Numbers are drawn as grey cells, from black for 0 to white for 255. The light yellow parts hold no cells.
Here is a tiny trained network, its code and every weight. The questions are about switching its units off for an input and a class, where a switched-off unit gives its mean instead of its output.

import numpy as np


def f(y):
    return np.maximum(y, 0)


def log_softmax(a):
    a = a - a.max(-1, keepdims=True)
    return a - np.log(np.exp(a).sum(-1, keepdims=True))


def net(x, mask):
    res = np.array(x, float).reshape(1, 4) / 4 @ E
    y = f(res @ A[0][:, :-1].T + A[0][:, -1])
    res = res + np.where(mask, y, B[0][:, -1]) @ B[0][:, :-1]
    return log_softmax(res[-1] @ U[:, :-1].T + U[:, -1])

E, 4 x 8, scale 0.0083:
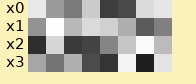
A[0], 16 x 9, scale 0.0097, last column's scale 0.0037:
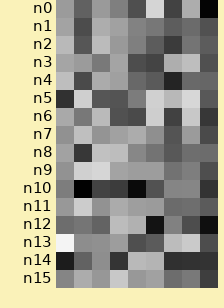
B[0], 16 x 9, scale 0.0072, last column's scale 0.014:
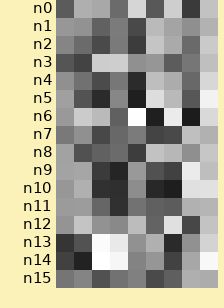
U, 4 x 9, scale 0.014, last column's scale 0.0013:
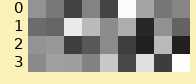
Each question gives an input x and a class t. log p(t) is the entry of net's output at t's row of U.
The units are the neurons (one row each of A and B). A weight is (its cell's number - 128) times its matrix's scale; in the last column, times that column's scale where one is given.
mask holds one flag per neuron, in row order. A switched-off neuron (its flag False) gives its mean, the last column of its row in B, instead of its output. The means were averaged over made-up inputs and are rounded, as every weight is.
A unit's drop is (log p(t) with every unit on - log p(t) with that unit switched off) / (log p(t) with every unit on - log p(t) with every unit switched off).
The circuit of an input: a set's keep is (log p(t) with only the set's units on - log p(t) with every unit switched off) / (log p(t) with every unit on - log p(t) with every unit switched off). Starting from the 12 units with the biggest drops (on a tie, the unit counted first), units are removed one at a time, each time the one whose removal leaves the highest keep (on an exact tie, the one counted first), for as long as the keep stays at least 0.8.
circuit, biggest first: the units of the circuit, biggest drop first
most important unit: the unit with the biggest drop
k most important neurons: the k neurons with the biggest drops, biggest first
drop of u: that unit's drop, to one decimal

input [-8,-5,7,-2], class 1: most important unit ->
n14
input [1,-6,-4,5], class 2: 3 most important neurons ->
n10, n5, n12
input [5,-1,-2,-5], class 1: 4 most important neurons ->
n13, n6, n3, n0
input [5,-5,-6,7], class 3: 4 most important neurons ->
n6, n0, n5, n14
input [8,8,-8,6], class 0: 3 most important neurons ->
n4, n2, n8
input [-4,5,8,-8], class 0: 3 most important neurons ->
n5, n6, n0
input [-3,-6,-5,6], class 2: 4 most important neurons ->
n10, n5, n12, n6
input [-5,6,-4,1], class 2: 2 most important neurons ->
n9, n13
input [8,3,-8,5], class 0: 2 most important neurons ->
n4, n2
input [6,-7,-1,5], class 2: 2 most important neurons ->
n10, n14
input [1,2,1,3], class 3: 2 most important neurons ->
n10, n14
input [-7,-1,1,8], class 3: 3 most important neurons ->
n6, n0, n13
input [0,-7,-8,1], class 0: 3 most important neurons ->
n4, n2, n8
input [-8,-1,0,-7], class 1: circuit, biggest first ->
n14
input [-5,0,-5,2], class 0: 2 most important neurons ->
n4, n13
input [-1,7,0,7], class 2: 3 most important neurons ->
n9, n7, n11
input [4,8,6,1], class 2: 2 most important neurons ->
n9, n7
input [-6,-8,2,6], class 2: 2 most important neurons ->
n10, n13
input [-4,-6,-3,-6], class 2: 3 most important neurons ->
n10, n6, n0
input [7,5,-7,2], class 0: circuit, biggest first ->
n4
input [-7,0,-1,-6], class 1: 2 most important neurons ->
n14, n6
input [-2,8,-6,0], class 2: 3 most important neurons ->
n9, n5, n7
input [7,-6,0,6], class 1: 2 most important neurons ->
n13, n3
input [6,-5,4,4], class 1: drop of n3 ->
0.2
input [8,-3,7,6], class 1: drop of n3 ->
0.5
